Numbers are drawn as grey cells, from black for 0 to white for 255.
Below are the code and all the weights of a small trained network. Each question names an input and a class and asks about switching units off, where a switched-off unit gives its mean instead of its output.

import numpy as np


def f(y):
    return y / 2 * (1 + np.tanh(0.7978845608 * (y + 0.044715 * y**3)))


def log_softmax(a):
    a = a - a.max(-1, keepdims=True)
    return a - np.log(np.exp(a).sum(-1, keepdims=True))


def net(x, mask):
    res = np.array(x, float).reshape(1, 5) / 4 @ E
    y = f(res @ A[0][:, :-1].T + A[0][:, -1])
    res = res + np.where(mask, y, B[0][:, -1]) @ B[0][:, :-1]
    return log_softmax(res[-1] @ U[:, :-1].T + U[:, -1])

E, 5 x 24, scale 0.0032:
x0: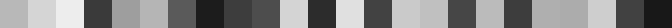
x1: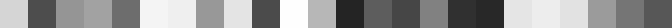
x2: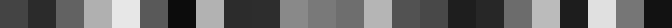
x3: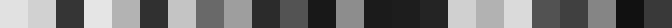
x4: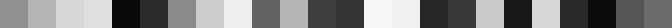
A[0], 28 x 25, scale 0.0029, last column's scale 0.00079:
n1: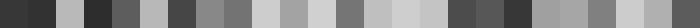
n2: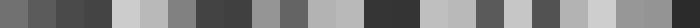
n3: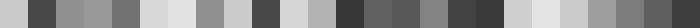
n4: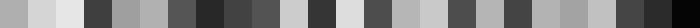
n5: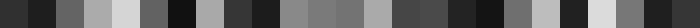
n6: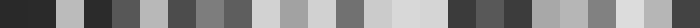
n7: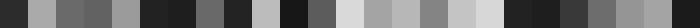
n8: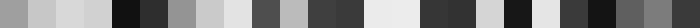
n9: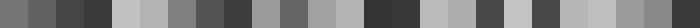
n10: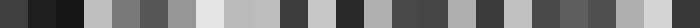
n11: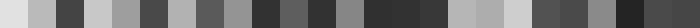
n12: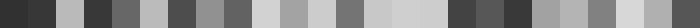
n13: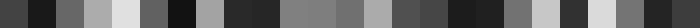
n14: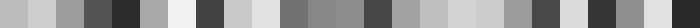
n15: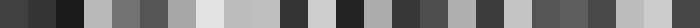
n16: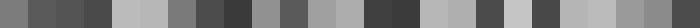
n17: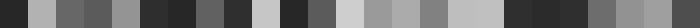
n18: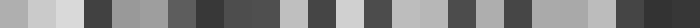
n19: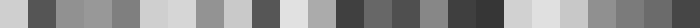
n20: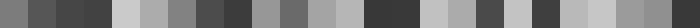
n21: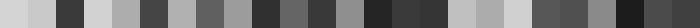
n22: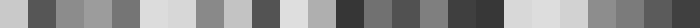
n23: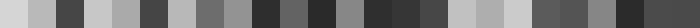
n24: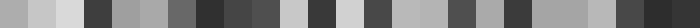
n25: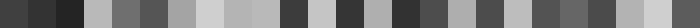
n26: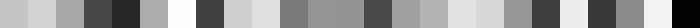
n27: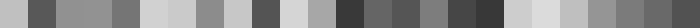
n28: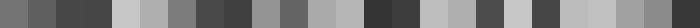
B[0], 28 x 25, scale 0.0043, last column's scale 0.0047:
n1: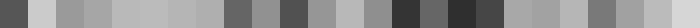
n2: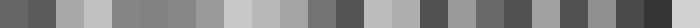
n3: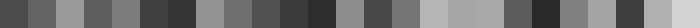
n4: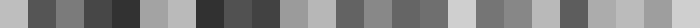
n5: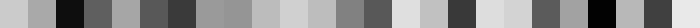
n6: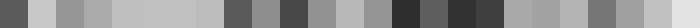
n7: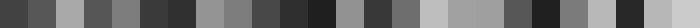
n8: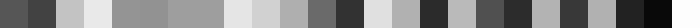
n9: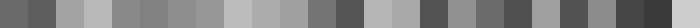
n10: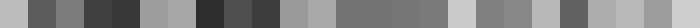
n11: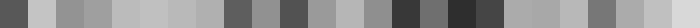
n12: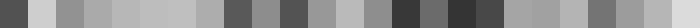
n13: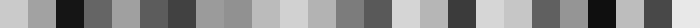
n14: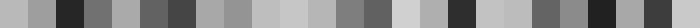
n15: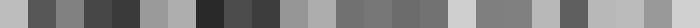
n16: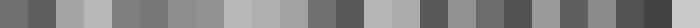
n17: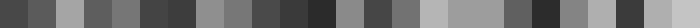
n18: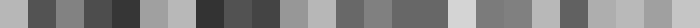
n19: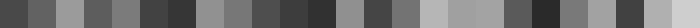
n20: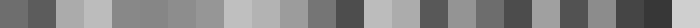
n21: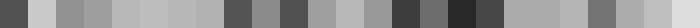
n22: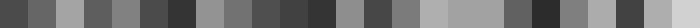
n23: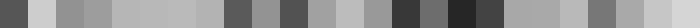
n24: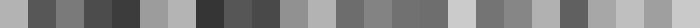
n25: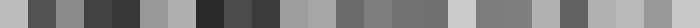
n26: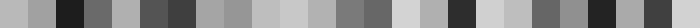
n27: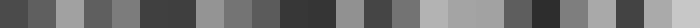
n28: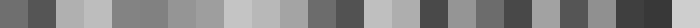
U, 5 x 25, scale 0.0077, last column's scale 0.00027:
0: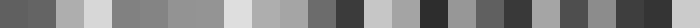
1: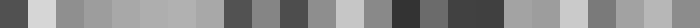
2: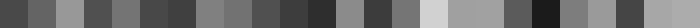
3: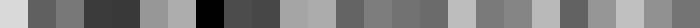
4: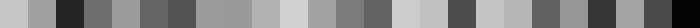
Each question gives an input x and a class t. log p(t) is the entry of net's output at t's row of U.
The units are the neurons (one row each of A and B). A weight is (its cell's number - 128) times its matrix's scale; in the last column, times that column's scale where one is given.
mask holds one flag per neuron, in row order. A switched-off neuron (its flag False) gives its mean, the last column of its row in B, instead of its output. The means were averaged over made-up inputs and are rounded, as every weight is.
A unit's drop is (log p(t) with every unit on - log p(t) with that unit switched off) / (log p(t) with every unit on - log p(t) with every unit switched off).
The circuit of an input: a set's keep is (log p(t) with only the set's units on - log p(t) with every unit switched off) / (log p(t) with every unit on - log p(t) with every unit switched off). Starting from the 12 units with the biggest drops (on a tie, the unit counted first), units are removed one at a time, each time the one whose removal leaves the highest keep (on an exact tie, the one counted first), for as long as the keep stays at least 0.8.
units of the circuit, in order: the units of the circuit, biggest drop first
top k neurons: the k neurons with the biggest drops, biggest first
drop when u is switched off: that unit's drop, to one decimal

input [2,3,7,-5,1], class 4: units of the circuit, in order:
n5
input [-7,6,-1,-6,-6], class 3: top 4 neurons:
n15, n10, n25, n8
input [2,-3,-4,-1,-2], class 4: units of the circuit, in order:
n26, n14
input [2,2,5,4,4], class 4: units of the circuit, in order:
n5, n13
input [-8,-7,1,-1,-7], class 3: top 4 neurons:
n10, n15, n25, n8
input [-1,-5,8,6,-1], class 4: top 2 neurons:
n5, n13
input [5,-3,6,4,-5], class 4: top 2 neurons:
n5, n13
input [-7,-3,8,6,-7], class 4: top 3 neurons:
n5, n13, n8
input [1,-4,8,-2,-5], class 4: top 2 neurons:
n5, n13
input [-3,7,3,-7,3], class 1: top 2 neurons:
n6, n12
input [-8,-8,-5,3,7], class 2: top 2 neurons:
n7, n17
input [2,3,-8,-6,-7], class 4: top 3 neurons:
n26, n14, n8
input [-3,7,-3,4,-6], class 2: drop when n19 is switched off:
0.4
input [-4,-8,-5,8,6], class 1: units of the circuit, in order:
n21
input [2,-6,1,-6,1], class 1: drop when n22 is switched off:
0.2
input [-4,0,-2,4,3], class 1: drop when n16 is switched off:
0.2
